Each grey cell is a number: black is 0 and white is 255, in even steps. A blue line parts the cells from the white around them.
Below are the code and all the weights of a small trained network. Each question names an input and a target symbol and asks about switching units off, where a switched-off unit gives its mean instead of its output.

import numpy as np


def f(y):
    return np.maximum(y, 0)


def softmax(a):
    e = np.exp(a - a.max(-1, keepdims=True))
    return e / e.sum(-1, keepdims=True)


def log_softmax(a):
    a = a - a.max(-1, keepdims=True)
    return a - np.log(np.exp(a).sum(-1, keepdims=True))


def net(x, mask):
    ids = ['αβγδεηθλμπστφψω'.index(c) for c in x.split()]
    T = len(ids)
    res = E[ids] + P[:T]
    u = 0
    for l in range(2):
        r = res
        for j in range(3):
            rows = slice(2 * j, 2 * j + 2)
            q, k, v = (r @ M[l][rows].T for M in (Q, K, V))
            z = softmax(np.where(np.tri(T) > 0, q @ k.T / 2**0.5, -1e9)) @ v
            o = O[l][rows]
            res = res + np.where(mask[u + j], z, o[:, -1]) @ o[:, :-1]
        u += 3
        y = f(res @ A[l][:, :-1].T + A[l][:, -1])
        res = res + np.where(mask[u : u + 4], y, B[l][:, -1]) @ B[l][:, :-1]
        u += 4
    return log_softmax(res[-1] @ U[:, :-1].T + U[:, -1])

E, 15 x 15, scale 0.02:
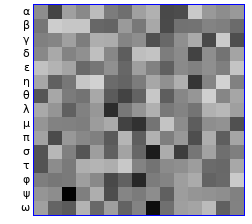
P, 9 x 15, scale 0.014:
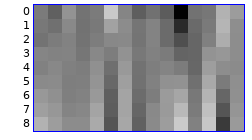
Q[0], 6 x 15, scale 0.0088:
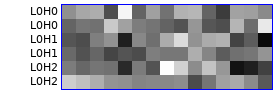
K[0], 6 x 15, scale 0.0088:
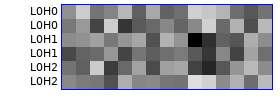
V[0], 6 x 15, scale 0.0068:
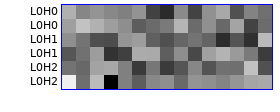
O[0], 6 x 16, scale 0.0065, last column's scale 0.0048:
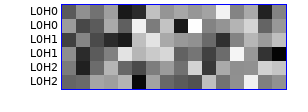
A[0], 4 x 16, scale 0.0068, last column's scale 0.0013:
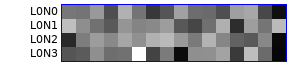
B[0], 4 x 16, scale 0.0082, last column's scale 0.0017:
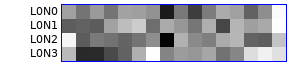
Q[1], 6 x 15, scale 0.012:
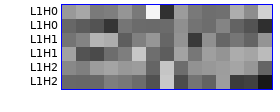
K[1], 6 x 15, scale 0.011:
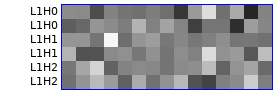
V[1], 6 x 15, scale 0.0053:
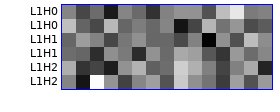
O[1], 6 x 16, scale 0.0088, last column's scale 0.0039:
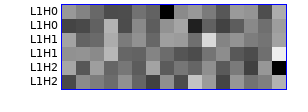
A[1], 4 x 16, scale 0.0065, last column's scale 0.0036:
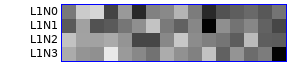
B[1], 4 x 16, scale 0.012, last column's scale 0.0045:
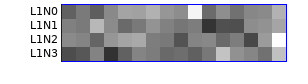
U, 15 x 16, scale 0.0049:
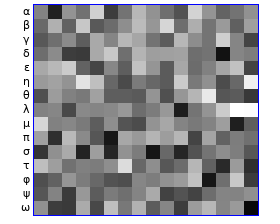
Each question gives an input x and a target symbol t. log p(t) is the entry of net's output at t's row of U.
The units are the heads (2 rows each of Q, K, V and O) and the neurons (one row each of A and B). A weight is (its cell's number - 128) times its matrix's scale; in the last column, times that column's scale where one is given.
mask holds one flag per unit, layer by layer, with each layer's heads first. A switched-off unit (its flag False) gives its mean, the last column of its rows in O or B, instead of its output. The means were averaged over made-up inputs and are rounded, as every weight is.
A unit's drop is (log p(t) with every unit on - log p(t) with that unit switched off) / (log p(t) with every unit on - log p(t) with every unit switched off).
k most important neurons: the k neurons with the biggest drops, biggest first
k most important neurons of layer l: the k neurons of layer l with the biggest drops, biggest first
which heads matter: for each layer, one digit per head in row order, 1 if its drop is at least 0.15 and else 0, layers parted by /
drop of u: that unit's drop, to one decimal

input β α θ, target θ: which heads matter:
010 / 100
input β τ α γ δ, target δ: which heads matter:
001 / 000
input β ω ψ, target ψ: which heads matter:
100 / 100
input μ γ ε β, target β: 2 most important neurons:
[L1N0; L0N0]
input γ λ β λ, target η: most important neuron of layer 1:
[L1N2]
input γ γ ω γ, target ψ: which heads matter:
100 / 100
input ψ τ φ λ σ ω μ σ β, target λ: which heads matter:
000 / 010
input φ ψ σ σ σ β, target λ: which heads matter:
000 / 000
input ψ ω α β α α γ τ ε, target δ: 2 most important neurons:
[L0N2; L1N0]
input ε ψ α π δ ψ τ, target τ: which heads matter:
001 / 001
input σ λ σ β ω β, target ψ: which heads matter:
000 / 100
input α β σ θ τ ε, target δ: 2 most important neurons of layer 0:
[L0N2; L0N3]
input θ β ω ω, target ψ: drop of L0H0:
0.4
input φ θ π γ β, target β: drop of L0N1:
0.1
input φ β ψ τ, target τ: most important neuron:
[L0N2]
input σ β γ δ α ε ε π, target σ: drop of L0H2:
0.1
